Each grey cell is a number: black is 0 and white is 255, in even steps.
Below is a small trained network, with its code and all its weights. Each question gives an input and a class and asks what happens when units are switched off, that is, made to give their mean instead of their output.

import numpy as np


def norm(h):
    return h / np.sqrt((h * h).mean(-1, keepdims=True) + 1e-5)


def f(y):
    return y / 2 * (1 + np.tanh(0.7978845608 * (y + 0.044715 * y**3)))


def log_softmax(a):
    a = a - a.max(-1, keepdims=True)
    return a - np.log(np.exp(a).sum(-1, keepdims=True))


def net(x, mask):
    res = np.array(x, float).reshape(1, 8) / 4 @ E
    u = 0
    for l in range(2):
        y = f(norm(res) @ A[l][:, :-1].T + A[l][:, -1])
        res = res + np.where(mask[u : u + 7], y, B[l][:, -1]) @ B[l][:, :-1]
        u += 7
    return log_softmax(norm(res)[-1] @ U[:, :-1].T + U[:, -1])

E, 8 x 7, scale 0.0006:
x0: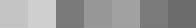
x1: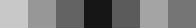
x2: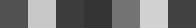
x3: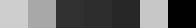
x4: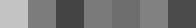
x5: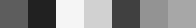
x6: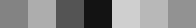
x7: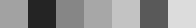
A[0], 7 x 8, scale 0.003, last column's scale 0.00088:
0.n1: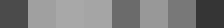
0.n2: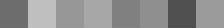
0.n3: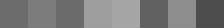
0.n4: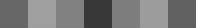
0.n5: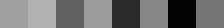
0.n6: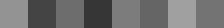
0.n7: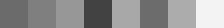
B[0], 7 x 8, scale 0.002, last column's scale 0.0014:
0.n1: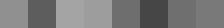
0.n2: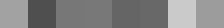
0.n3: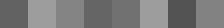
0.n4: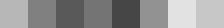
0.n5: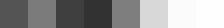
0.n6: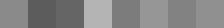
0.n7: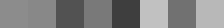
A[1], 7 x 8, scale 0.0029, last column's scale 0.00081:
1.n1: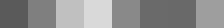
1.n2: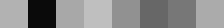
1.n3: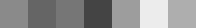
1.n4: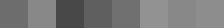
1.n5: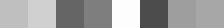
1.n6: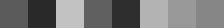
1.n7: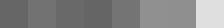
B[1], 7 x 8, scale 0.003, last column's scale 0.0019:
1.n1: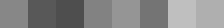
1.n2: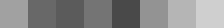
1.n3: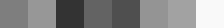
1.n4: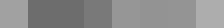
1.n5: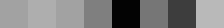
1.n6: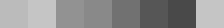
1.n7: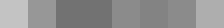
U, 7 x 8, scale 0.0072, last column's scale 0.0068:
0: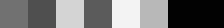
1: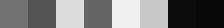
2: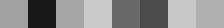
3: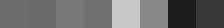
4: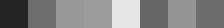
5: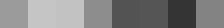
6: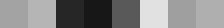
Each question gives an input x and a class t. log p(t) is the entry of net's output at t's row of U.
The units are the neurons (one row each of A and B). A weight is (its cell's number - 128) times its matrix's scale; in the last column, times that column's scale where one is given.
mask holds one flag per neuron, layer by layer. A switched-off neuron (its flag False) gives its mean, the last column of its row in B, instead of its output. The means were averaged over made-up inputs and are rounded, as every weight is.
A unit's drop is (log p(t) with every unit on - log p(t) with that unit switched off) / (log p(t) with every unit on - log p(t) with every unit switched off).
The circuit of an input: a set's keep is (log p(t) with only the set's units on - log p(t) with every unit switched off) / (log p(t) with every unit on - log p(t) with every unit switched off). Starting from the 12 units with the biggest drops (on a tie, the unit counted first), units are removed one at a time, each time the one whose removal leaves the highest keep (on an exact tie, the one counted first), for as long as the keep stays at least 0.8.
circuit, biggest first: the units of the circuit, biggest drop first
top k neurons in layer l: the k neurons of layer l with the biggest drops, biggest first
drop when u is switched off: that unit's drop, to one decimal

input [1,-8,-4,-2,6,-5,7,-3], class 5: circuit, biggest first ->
1.n5, 0.n5
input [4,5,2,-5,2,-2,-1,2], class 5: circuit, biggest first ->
0.n5, 1.n5
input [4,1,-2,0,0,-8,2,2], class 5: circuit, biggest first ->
1.n5
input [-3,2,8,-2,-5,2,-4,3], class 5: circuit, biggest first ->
1.n6, 0.n5
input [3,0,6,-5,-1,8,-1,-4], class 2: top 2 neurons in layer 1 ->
1.n1, 1.n5
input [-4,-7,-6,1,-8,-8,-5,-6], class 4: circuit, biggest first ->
1.n5, 1.n2
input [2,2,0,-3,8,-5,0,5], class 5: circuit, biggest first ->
1.n5, 0.n5
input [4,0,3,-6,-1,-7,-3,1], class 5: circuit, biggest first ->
1.n5, 0.n5
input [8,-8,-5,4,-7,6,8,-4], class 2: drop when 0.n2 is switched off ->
0.1
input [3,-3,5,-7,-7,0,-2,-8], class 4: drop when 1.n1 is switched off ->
0.2
